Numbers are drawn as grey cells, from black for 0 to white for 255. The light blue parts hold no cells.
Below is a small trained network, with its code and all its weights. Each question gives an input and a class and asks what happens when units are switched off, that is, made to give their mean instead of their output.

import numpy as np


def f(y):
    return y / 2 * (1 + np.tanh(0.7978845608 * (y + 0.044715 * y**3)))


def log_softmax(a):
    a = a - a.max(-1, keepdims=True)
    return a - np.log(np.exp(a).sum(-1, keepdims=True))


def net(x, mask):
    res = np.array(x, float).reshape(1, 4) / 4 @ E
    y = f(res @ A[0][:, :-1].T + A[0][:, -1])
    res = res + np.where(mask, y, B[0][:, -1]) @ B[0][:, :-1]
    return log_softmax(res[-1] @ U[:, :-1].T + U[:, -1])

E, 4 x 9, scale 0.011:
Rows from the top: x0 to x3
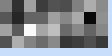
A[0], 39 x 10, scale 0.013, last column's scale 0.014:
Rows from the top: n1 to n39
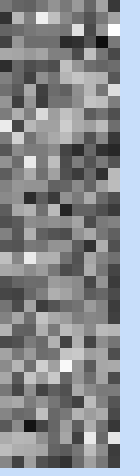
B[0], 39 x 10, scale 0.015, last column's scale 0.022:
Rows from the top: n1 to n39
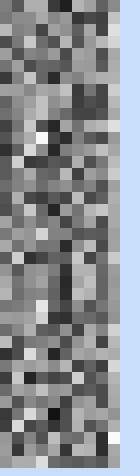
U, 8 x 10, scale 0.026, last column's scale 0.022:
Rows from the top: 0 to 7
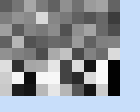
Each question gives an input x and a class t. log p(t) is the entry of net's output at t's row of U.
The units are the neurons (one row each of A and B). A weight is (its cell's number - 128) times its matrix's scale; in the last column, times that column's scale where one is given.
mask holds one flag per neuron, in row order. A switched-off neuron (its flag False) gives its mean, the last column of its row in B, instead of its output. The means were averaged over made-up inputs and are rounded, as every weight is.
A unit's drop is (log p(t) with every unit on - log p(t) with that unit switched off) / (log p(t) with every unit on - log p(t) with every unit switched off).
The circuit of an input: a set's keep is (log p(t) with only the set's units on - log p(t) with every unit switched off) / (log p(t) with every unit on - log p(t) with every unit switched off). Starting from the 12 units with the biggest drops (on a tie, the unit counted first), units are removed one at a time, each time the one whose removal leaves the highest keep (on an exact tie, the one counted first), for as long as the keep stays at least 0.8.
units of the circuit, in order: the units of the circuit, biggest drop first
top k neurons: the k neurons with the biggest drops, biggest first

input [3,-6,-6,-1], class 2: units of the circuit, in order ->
[n37]
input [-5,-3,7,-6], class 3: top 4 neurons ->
[n22, n32, n4, n15]
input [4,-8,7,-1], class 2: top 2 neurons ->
[n38, n37]
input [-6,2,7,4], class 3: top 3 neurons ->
[n14, n32, n22]
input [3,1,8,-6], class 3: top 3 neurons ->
[n32, n22, n14]
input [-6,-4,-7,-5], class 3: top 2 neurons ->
[n17, n36]
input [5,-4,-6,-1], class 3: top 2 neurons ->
[n17, n36]
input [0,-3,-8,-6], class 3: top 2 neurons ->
[n17, n36]
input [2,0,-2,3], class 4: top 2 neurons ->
[n11, n30]
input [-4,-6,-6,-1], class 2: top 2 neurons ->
[n37, n22]
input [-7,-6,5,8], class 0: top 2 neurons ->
[n18, n4]
